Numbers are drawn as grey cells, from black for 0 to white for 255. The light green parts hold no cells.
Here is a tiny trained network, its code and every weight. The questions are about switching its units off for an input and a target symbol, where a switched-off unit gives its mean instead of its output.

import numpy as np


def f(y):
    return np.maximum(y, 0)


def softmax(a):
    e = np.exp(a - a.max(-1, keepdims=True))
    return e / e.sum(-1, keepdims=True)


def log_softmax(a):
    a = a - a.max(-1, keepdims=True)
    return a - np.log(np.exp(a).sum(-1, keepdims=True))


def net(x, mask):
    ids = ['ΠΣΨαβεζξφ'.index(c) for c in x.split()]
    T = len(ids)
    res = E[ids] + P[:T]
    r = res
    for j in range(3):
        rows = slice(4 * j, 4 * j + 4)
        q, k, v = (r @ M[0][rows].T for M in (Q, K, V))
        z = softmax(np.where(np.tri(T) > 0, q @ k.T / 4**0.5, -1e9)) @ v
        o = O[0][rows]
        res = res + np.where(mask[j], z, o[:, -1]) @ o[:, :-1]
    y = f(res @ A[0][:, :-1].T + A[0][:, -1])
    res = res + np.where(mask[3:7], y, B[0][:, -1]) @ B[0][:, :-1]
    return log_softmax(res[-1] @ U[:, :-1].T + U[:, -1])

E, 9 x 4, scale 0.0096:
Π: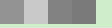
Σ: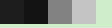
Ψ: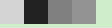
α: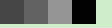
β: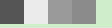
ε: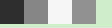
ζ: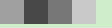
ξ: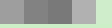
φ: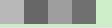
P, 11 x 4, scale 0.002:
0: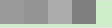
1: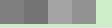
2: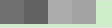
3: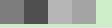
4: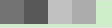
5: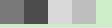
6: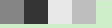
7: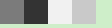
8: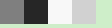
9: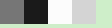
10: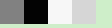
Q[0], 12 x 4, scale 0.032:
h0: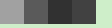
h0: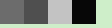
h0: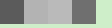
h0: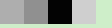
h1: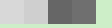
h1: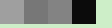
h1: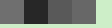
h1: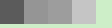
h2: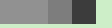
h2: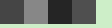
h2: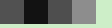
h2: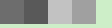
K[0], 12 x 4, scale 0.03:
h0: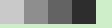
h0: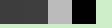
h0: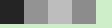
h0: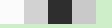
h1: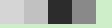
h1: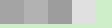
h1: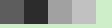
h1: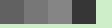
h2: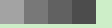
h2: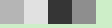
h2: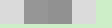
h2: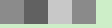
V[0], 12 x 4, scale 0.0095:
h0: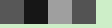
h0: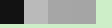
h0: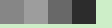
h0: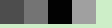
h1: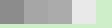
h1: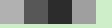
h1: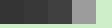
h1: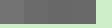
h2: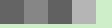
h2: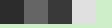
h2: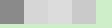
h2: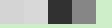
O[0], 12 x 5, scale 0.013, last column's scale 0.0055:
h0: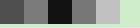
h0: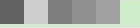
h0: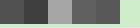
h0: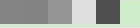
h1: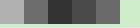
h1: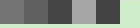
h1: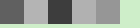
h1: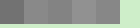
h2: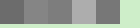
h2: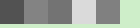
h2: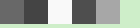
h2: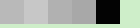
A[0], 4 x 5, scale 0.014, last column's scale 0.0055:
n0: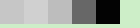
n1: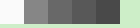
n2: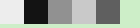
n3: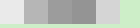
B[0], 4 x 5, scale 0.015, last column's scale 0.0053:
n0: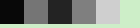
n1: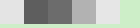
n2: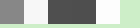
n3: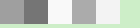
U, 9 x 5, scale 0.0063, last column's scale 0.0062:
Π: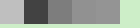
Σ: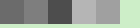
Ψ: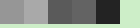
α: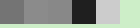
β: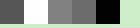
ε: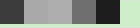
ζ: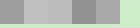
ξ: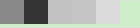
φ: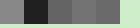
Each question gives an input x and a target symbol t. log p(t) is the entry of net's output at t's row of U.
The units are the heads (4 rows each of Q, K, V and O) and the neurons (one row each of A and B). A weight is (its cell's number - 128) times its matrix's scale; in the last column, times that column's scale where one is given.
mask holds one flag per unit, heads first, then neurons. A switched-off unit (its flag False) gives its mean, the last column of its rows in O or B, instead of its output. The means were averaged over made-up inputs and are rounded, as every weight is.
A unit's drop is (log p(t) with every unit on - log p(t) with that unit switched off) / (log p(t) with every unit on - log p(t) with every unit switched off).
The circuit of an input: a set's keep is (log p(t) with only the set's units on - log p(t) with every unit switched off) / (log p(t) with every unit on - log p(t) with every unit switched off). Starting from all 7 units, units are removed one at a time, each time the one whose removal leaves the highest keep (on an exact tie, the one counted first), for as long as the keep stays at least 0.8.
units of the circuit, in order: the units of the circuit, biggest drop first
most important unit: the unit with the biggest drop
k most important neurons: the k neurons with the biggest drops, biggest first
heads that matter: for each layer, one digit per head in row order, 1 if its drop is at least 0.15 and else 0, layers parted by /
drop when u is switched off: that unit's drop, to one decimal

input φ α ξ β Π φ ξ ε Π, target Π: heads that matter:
011
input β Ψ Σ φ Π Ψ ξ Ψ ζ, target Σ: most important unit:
h1
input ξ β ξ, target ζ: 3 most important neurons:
n2, n3, n1
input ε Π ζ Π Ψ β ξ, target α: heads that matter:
111
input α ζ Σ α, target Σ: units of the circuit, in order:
h1, h2
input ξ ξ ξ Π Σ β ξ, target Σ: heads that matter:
001
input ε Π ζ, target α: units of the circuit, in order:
h2, n2, h1, h0
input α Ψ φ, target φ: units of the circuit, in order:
h0, n2, h1
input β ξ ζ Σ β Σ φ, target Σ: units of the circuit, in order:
h2, h0
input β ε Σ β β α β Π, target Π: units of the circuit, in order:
h1, h2, n1
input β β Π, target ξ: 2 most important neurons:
n3, n2
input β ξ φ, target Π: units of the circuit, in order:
n1, h2, h1
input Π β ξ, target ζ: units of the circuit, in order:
n2, h0, h2
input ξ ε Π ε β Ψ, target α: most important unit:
n2
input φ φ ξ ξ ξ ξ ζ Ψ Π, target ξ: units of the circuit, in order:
n3, h2, h0, n2
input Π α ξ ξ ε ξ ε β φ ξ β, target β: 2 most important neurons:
n1, n3
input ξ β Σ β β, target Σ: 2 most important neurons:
n2, n3
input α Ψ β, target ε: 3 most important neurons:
n0, n2, n3
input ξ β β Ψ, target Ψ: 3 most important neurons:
n2, n1, n3
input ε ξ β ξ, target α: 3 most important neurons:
n2, n3, n1
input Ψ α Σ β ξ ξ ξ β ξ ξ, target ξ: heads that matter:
110
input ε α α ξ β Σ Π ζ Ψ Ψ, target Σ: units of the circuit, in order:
h1
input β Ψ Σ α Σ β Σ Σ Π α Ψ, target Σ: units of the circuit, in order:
h1, h2
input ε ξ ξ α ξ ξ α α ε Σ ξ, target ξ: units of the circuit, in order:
h1, n2
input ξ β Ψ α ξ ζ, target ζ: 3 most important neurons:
n2, n0, n3
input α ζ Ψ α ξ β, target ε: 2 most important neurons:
n0, n2
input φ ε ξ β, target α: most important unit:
h2
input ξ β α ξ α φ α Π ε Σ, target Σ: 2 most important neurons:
n3, n2
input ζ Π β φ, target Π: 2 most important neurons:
n1, n0
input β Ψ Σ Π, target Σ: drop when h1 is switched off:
-0.2
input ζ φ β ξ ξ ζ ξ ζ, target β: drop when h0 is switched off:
0.4
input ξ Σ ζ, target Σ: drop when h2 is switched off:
0.5
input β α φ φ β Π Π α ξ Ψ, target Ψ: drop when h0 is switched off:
0.3
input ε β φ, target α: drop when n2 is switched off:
-0.1
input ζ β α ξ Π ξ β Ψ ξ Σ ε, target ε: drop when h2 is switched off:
0.3
